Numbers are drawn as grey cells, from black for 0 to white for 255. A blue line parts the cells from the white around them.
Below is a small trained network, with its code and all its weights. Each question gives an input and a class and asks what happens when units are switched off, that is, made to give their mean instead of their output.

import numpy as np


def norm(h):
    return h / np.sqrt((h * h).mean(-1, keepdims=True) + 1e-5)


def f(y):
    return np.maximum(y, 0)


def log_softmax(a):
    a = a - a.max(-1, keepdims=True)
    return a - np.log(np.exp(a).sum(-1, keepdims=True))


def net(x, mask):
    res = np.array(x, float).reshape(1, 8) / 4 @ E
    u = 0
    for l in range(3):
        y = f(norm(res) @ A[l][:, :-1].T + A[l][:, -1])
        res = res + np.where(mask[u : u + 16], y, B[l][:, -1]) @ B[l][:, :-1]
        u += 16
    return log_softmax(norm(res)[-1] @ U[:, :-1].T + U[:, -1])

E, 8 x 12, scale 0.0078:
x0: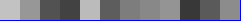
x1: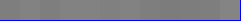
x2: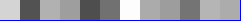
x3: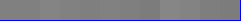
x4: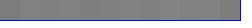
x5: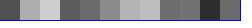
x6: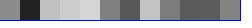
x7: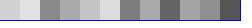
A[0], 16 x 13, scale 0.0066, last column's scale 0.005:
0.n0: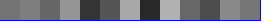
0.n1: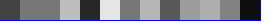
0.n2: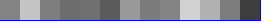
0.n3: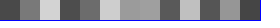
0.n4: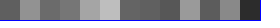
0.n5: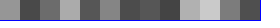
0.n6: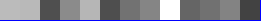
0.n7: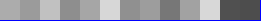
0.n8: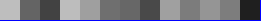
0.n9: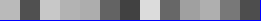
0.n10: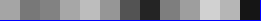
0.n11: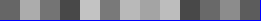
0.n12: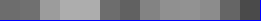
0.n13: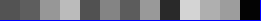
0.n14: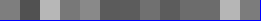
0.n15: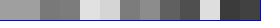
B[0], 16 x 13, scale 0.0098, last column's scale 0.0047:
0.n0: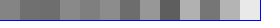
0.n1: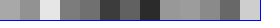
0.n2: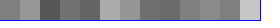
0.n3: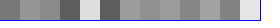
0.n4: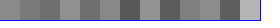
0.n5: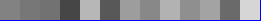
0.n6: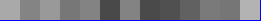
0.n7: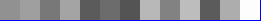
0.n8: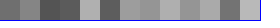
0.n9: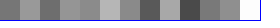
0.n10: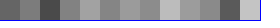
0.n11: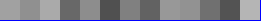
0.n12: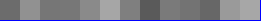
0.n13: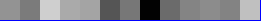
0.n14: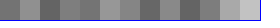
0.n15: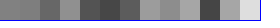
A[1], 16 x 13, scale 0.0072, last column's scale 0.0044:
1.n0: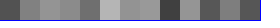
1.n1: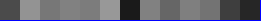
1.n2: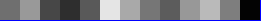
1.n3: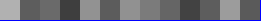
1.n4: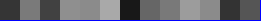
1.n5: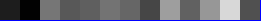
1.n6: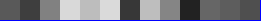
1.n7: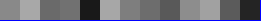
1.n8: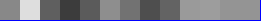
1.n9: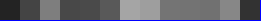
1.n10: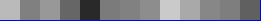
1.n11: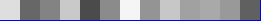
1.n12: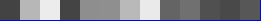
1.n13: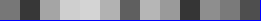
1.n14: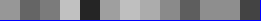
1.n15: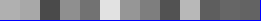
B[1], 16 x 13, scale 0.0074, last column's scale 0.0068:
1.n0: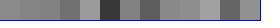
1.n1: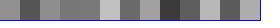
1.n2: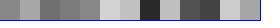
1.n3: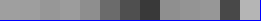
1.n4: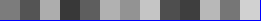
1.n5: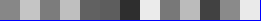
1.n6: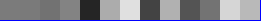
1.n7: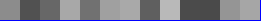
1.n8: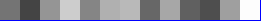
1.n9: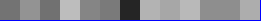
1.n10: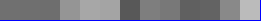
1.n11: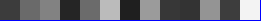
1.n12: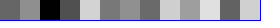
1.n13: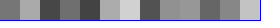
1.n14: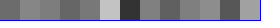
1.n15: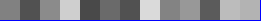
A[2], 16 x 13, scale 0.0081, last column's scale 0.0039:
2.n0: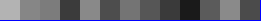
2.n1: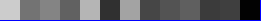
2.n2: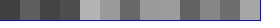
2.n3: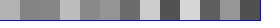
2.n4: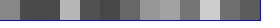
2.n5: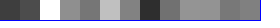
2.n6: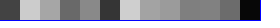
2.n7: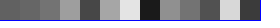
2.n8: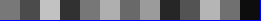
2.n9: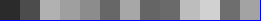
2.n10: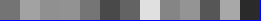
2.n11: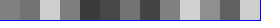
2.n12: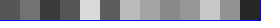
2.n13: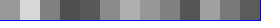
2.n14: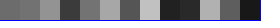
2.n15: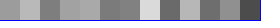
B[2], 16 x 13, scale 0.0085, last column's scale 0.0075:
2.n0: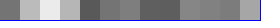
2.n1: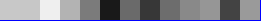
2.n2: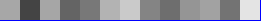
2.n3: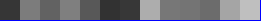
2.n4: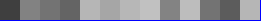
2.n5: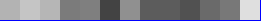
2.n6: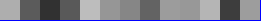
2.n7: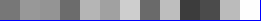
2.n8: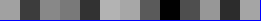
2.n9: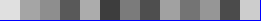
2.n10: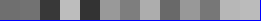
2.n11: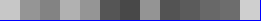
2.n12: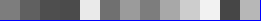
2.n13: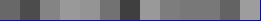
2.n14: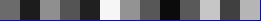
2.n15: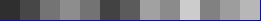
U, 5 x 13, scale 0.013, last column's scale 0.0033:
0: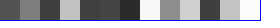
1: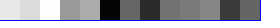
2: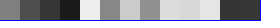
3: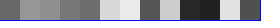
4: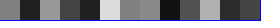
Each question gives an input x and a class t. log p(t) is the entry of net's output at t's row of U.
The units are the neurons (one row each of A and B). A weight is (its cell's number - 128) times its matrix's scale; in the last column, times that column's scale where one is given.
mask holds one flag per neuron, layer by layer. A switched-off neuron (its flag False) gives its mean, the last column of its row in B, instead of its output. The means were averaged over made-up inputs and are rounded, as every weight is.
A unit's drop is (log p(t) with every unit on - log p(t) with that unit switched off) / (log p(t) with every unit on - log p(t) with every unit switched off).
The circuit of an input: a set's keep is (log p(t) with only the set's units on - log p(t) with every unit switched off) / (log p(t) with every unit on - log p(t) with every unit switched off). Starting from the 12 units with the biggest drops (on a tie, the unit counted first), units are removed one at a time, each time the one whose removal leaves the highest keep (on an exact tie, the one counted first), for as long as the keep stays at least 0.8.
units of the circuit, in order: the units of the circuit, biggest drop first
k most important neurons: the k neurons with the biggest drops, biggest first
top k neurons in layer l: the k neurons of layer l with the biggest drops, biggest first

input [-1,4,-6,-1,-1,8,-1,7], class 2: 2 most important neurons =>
(1.n12, 0.n3)
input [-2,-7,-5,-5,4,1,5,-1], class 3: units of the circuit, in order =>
(1.n6)
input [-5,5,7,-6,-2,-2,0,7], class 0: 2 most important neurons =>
(0.n7, 0.n15)
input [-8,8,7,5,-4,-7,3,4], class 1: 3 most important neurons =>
(0.n13, 0.n1, 1.n12)
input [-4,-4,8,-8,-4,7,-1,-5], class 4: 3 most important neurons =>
(1.n11, 1.n14, 2.n14)
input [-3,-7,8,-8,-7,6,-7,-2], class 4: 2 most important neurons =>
(1.n11, 1.n14)
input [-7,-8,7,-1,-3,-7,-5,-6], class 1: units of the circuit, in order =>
(2.n9, 2.n11)
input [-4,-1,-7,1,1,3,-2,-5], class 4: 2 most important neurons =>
(1.n4, 1.n1)
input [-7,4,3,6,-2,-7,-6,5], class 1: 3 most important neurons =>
(0.n1, 0.n13, 1.n12)
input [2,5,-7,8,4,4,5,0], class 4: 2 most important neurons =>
(1.n1, 1.n4)
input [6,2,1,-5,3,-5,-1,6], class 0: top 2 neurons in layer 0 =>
(0.n15, 0.n7)
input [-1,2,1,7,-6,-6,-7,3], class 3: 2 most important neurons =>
(1.n2, 0.n2)
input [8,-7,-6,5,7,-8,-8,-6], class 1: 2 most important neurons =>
(0.n6, 1.n12)
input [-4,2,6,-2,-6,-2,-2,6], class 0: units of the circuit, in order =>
(0.n7)
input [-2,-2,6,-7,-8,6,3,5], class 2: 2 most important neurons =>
(1.n12, 0.n3)
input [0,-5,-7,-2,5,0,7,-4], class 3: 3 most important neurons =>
(1.n6, 1.n11, 1.n13)
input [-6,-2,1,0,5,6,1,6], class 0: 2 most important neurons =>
(0.n7, 2.n15)
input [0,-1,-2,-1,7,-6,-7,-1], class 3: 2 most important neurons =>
(1.n2, 1.n8)
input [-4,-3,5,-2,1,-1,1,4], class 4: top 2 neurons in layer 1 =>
(1.n11, 1.n5)
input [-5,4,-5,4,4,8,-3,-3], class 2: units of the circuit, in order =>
(1.n12)
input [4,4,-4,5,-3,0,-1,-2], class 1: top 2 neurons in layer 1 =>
(1.n11, 1.n3)
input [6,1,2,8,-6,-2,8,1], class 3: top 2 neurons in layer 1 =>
(1.n6, 1.n13)
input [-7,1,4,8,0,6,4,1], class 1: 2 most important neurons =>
(0.n1, 0.n13)
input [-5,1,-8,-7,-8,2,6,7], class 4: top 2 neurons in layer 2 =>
(2.n14, 2.n8)
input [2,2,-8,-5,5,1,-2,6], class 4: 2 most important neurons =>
(1.n4, 1.n1)
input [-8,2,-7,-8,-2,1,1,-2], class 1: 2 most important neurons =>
(0.n13, 0.n1)
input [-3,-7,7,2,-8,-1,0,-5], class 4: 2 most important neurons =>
(1.n11, 2.n14)
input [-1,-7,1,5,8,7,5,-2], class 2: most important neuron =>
(1.n12)
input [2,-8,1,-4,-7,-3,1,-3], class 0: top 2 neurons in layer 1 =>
(1.n5, 1.n12)
